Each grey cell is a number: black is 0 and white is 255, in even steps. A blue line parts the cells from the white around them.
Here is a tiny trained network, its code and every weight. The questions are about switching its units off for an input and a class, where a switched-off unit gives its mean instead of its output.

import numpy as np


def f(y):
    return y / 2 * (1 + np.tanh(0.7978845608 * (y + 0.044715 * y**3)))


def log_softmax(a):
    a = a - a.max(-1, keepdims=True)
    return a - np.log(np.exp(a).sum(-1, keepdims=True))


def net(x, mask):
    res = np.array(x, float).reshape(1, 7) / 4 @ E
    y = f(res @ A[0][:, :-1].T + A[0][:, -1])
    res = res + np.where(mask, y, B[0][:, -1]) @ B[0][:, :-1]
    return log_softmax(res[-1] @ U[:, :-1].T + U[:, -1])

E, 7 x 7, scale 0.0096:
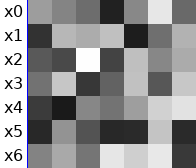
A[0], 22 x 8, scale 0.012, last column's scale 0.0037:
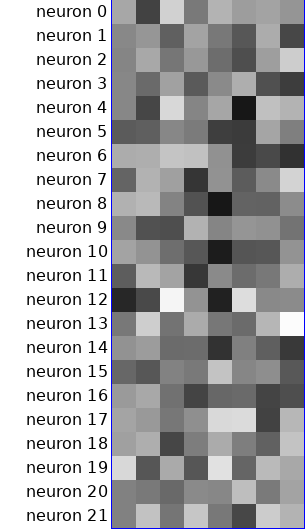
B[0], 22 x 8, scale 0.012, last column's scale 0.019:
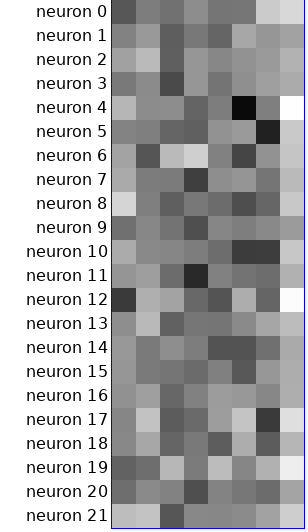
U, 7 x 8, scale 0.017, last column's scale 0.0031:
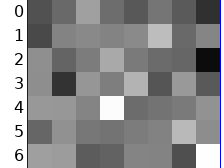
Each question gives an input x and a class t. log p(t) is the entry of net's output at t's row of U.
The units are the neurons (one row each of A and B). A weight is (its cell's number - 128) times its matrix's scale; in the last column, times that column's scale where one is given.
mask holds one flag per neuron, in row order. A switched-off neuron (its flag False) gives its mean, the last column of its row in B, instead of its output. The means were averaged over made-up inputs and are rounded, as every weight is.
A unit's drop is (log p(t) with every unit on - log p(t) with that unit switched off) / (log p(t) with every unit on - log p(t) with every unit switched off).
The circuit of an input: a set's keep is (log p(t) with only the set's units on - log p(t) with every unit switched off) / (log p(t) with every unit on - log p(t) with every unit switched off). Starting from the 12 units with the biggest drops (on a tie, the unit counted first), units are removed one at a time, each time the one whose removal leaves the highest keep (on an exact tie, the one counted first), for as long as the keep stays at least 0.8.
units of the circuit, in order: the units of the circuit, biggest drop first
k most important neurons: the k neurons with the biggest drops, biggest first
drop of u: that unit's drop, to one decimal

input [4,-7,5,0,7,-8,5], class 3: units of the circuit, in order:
(neuron 19)
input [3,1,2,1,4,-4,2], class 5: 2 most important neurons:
(neuron 6; neuron 0)
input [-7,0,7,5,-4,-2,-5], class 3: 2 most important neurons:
(neuron 19; neuron 17)
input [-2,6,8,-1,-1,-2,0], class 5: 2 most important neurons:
(neuron 12; neuron 0)
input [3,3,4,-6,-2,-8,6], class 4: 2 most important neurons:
(neuron 6; neuron 17)
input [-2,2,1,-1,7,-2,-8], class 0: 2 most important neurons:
(neuron 12; neuron 5)
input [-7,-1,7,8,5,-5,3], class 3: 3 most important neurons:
(neuron 4; neuron 12; neuron 19)
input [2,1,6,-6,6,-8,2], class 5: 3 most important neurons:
(neuron 12; neuron 0; neuron 6)
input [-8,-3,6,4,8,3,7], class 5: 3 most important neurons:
(neuron 15; neuron 0; neuron 5)
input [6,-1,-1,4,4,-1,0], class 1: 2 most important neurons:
(neuron 4; neuron 8)
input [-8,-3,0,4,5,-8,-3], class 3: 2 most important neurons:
(neuron 4; neuron 12)
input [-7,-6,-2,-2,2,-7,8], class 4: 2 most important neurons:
(neuron 6; neuron 17)
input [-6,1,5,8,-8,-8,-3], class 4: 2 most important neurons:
(neuron 6; neuron 21)
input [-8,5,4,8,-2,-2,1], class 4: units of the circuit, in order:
(neuron 6)
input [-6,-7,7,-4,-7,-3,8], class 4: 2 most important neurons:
(neuron 17; neuron 6)
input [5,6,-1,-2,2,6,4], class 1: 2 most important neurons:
(neuron 4; neuron 12)
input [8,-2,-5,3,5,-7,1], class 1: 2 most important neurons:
(neuron 4; neuron 17)
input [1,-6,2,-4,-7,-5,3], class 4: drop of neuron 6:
0.3
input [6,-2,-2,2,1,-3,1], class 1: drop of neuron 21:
0.1
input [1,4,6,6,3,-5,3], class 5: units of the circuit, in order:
(neuron 0)
